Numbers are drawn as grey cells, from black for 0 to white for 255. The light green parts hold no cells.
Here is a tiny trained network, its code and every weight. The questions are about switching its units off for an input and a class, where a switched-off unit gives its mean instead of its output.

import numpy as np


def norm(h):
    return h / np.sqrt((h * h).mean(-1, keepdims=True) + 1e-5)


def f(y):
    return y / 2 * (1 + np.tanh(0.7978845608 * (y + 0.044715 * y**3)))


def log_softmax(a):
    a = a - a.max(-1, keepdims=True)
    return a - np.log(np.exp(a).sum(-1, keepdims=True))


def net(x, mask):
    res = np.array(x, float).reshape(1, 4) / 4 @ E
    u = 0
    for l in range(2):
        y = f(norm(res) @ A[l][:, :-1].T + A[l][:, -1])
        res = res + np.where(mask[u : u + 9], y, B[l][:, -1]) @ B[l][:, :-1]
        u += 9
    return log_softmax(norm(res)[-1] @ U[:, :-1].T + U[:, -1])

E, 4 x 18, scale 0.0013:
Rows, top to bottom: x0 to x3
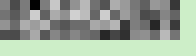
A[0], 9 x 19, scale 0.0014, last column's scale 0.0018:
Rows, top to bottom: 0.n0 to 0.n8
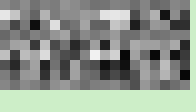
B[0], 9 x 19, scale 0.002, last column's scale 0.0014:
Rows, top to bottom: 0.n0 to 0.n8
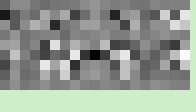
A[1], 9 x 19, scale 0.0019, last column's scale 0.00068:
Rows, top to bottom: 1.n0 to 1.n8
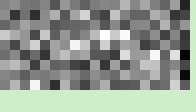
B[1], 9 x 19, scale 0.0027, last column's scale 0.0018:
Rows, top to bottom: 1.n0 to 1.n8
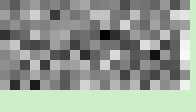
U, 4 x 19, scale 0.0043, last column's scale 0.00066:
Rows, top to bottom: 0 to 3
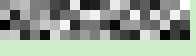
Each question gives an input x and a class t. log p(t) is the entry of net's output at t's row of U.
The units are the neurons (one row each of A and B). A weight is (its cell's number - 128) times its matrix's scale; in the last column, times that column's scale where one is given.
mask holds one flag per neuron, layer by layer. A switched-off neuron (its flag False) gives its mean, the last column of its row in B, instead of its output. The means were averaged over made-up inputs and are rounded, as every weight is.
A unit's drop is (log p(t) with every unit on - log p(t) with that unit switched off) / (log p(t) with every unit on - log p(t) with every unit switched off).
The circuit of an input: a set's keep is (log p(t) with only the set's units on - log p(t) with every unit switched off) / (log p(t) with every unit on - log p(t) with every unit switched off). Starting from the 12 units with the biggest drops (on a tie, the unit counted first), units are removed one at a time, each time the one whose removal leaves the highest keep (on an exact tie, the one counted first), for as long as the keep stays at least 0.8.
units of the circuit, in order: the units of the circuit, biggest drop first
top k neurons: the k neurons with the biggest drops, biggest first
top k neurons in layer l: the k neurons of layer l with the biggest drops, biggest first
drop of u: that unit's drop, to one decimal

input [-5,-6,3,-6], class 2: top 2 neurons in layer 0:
0.n1; 0.n2
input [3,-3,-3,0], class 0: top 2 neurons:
1.n5; 1.n4
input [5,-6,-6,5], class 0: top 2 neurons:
1.n5; 1.n4
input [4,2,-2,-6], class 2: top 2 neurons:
1.n3; 1.n8
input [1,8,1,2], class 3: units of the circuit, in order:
1.n4
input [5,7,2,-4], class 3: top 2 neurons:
1.n4; 1.n8
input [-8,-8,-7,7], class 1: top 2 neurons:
1.n8; 0.n5
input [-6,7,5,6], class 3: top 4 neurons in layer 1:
1.n4; 1.n5; 1.n3; 1.n1
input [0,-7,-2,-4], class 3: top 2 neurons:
1.n6; 0.n6
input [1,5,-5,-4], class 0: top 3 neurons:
1.n5; 0.n6; 0.n4
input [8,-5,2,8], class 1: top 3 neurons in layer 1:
1.n1; 1.n3; 1.n4
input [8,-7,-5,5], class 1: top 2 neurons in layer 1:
1.n1; 1.n4
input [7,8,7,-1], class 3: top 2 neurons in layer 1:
1.n4; 1.n5
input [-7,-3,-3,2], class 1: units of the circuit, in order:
1.n8
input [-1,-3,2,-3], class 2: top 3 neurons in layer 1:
1.n4; 1.n5; 1.n3
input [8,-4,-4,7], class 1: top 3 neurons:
1.n1; 1.n3; 0.n1
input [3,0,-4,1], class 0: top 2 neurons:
1.n5; 1.n8
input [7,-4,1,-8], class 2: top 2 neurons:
1.n3; 1.n8
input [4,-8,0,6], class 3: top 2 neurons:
1.n6; 0.n1
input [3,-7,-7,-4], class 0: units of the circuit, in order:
1.n5
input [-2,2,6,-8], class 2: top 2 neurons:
1.n3; 1.n5
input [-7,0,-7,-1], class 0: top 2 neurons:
1.n5; 0.n2
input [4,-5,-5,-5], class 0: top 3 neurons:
1.n5; 0.n6; 1.n4
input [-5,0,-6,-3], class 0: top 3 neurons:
1.n5; 0.n2; 1.n1
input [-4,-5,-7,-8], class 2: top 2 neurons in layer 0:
0.n5; 0.n1
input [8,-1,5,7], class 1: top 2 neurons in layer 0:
0.n1; 0.n2
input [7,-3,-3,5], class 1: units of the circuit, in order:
1.n1
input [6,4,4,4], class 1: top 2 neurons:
1.n1; 1.n5
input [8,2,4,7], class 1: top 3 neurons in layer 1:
1.n1; 1.n3; 1.n5
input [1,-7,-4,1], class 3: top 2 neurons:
1.n6; 0.n5
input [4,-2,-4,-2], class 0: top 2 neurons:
1.n5; 1.n8
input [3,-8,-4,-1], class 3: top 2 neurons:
1.n6; 0.n5
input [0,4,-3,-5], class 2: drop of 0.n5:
0.2
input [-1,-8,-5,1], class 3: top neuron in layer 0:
0.n5
